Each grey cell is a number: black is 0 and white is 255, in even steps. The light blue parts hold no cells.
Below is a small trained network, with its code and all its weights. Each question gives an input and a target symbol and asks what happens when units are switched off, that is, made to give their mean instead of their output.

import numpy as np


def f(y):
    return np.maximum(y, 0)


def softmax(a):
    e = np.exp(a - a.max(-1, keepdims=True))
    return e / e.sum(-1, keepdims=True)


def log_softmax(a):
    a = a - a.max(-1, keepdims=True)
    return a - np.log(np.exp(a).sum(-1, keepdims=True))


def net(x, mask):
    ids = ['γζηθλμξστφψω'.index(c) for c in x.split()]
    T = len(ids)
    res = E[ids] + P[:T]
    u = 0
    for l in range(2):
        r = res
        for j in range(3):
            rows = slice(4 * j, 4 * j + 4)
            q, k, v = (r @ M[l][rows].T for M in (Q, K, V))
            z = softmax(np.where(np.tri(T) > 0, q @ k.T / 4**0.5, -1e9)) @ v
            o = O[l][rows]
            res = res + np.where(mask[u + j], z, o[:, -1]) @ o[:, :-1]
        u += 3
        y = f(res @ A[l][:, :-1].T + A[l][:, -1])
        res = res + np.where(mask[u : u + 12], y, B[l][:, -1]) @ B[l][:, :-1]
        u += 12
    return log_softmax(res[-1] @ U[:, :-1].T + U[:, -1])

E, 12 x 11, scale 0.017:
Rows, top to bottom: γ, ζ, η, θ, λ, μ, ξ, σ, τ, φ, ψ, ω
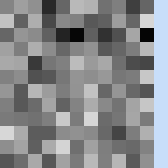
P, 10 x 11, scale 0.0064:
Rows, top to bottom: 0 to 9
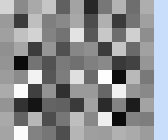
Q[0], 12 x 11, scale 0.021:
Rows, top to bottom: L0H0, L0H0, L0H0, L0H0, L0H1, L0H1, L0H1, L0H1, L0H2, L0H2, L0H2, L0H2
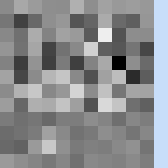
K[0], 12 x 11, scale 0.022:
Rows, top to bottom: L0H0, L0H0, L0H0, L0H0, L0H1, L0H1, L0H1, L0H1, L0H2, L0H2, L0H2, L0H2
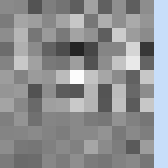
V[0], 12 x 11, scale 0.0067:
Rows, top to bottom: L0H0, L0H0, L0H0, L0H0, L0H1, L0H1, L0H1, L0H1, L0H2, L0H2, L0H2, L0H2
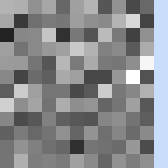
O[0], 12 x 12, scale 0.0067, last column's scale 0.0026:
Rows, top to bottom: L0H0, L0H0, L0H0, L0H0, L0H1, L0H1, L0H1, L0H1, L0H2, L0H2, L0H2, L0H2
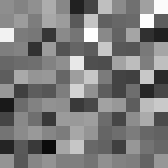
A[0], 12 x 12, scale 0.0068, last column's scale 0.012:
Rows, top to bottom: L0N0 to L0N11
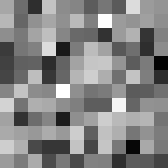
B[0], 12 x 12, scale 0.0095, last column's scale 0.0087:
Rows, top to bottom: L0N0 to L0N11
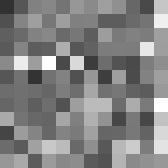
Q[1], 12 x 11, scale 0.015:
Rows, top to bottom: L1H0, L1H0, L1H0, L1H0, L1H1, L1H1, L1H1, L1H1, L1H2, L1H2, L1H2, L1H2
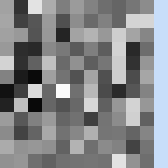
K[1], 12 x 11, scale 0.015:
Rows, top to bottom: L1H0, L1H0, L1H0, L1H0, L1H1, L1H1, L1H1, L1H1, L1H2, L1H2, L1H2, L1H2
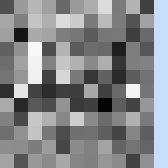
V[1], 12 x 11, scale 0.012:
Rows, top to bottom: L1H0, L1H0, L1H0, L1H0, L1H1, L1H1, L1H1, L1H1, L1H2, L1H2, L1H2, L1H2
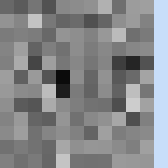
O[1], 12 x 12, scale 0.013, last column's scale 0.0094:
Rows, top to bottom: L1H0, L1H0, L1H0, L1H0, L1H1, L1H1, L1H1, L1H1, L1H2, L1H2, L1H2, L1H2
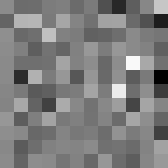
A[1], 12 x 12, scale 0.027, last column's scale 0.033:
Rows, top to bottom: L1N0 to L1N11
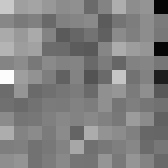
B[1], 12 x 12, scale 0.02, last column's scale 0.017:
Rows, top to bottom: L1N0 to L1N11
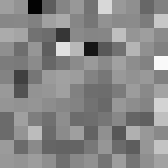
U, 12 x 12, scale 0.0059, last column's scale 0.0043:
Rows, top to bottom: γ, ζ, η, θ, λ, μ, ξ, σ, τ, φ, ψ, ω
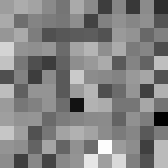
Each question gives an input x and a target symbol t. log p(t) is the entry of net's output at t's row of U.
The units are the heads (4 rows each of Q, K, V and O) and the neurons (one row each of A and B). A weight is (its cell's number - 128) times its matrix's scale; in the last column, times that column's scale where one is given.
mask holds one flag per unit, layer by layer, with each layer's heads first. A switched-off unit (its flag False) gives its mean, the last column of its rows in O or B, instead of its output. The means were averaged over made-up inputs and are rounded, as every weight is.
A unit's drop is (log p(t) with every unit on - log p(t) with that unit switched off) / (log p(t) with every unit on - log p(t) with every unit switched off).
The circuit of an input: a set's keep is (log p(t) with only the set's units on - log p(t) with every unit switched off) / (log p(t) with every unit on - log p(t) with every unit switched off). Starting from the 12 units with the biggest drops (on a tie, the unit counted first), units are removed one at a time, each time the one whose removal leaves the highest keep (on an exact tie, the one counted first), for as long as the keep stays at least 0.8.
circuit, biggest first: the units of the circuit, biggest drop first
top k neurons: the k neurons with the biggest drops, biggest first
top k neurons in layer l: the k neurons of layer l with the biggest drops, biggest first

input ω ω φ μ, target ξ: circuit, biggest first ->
(L1H1; L0N10; L1H0)
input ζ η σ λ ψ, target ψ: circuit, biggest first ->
(L1H0; L0N7)
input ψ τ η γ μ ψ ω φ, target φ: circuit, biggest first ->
(L0H2; L1N1; L1H0)
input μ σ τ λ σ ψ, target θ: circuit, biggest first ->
(L0N10; L1N11; L1H1; L1N4)
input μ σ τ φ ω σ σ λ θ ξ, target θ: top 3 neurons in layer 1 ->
(L1N11; L1N4; L1N6)
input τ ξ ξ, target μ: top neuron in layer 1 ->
(L1N10)
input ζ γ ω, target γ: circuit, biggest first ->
(L1H1; L0N7; L0N10)
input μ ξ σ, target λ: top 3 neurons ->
(L0N10; L1N10; L0N8)
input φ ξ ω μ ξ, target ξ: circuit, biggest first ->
(L1H1; L0N10; L0N9)
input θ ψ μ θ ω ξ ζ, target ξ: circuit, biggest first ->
(L1H1; L0N7; L0N10)
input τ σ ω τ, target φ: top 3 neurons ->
(L1N1; L0N1; L0N10)
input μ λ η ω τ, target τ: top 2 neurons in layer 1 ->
(L1N9; L1N4)
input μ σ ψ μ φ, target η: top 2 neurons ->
(L1N8; L0N10)
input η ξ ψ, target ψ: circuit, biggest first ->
(L1H0)
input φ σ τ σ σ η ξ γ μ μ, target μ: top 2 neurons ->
(L0N4; L0N10)
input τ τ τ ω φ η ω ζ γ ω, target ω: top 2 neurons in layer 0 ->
(L0N4; L0N5)
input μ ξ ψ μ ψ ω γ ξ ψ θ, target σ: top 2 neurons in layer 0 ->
(L0N7; L0N10)
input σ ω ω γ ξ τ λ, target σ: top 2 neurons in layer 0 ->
(L0N10; L0N3)
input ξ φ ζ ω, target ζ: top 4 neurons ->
(L1N6; L0N10; L0N7; L1N4)
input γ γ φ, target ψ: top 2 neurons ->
(L0N10; L0N0)
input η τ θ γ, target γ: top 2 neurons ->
(L0N4; L0N8)
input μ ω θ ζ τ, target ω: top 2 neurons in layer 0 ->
(L0N9; L0N7)
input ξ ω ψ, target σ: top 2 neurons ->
(L0N7; L0N3)
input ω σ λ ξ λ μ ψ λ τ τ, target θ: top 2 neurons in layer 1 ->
(L1N11; L1N4)
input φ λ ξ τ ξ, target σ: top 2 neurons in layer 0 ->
(L0N9; L0N3)
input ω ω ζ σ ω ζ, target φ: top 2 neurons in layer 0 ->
(L0N8; L0N10)
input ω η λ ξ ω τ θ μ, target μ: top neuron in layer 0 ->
(L0N4)
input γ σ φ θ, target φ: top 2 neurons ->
(L1N1; L0N8)
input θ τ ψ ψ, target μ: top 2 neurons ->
(L0N7; L0N10)
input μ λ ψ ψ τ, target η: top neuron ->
(L1N8)
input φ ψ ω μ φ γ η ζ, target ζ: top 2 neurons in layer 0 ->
(L0N9; L0N1)
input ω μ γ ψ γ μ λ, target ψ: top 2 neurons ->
(L0N10; L0N7)
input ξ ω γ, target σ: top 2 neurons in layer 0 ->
(L0N7; L0N10)
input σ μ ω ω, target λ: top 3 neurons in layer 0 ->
(L0N10; L0N7; L0N1)
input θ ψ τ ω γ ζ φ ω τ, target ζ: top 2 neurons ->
(L1N6; L0N10)
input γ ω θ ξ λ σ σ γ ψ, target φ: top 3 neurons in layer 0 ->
(L0N7; L0N10; L0N8)
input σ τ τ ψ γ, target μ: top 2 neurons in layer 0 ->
(L0N10; L0N8)
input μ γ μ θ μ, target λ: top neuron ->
(L1N10)
